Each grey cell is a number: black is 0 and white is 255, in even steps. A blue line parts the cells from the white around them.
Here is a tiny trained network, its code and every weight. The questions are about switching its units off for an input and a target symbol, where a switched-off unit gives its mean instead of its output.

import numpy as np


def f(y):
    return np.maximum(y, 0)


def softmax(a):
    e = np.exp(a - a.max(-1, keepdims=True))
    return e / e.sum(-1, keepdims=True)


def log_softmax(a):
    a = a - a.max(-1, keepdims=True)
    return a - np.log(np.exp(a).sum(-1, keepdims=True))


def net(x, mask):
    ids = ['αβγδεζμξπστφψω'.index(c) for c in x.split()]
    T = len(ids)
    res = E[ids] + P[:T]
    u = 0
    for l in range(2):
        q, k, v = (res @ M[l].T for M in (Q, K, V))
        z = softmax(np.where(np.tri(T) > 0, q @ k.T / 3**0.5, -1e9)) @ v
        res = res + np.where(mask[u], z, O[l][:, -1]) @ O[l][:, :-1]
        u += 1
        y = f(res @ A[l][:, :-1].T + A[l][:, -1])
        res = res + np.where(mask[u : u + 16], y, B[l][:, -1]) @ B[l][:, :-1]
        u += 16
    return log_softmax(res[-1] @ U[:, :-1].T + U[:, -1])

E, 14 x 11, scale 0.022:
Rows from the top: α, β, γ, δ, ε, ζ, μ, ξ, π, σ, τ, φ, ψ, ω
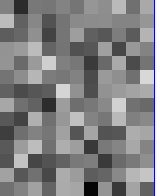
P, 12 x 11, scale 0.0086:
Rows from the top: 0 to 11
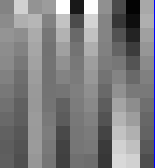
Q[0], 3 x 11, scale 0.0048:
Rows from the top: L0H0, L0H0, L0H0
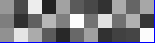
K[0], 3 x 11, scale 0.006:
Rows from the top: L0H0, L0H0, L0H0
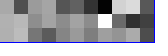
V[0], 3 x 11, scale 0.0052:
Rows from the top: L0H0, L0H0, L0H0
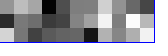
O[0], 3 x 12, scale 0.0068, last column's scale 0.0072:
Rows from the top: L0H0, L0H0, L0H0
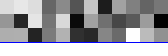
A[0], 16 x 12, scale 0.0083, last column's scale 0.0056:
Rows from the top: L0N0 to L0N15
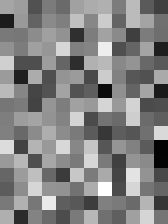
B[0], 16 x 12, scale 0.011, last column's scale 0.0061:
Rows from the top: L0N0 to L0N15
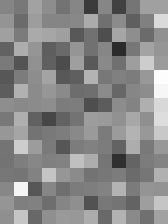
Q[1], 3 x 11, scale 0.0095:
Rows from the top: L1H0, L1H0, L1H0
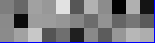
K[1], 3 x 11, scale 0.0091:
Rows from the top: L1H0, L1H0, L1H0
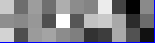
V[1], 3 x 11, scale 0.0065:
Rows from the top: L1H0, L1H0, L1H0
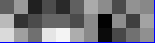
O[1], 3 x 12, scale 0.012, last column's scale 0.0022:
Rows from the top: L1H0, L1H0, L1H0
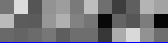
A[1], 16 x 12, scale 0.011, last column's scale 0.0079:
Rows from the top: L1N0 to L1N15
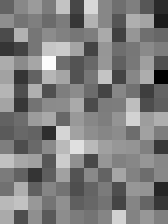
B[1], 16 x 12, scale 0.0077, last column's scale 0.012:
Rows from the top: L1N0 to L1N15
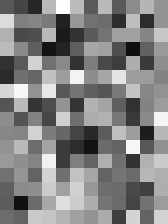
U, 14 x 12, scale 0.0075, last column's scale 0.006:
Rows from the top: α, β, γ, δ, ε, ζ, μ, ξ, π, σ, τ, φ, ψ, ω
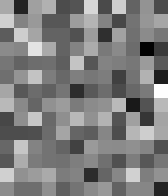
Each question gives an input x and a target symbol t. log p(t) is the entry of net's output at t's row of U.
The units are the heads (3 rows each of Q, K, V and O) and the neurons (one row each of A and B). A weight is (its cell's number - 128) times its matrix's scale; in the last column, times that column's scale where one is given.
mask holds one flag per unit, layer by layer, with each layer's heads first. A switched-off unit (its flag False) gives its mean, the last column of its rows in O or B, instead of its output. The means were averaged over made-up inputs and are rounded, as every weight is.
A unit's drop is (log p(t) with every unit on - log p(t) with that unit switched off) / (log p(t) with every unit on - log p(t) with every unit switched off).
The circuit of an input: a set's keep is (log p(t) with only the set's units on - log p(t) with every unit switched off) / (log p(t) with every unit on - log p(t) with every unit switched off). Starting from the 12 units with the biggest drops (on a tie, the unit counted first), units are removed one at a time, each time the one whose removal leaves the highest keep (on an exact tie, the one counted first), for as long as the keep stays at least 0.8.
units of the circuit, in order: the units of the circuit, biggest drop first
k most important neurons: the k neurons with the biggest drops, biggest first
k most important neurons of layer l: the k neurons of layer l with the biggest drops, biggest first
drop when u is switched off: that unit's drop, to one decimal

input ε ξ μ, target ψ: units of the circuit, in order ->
L1N9
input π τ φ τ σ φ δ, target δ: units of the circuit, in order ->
L1N13, L1N4, L0N12
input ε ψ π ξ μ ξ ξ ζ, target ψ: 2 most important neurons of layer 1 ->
L1N6, L1N15
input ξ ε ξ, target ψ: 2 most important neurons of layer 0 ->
L0N9, L0N6
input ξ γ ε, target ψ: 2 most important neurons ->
L0N14, L0N9
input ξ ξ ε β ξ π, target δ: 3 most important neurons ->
L0N1, L0N6, L1N10
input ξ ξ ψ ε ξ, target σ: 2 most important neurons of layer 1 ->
L1N7, L1N15
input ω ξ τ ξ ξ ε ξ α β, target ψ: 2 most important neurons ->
L1N6, L0N6
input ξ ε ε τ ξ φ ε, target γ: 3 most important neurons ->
L0N1, L0N14, L1N15
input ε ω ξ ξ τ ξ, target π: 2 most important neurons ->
L0N12, L0N1
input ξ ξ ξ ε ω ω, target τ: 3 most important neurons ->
L0N8, L1N2, L0N12
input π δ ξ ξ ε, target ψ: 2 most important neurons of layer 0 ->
L0N9, L0N14
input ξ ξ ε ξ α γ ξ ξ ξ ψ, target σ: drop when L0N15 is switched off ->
-0.1
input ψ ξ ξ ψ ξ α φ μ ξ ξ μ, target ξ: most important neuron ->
L1N3
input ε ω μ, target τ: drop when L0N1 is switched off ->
-0.1
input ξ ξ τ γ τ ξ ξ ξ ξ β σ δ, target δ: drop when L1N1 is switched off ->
0.1
